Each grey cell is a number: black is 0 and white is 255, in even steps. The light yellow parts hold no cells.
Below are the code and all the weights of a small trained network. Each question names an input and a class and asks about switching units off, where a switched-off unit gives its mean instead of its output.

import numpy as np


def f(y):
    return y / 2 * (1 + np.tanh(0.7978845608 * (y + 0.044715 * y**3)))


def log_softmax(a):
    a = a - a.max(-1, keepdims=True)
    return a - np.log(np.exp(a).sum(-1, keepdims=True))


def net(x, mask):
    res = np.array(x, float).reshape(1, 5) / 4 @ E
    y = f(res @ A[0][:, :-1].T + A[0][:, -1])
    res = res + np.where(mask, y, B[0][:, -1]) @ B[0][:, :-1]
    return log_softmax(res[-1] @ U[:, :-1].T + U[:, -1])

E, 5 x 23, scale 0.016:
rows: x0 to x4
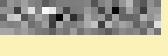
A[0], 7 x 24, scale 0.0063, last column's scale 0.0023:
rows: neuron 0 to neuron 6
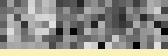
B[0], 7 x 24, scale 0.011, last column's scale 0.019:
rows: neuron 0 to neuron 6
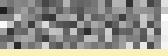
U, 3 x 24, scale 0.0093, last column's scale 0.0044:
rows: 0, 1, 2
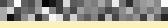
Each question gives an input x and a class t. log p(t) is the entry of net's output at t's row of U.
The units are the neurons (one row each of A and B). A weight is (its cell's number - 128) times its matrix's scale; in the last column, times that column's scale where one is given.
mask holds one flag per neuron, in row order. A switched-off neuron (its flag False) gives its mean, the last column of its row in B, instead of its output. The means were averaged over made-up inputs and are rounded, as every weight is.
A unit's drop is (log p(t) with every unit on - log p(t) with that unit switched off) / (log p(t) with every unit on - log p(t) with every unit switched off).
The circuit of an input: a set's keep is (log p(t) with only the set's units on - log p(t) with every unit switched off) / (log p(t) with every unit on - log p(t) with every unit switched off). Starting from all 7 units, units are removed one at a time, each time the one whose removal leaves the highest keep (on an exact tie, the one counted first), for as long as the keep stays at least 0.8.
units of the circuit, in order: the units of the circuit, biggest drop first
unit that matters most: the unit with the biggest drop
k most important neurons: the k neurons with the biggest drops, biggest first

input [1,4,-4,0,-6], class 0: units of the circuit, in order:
[neuron 4; neuron 2]
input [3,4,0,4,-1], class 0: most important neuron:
[neuron 3]
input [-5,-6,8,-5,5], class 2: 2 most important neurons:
[neuron 4; neuron 5]
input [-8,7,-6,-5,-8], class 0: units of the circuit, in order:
[neuron 2; neuron 4]
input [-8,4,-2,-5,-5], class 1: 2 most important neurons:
[neuron 3; neuron 5]
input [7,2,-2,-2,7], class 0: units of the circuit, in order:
[neuron 4; neuron 6]
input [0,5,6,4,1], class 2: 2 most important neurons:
[neuron 4; neuron 3]
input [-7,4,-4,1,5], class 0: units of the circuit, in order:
[neuron 4; neuron 2]
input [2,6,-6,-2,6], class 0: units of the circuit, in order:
[neuron 2; neuron 4]
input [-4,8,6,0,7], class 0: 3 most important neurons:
[neuron 0; neuron 2; neuron 1]
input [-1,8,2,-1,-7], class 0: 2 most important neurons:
[neuron 0; neuron 2]
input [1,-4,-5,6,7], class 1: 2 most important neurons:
[neuron 4; neuron 2]
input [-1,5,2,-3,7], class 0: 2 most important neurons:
[neuron 0; neuron 2]
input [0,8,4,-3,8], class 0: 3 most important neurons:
[neuron 0; neuron 2; neuron 1]
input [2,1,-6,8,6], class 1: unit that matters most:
neuron 6
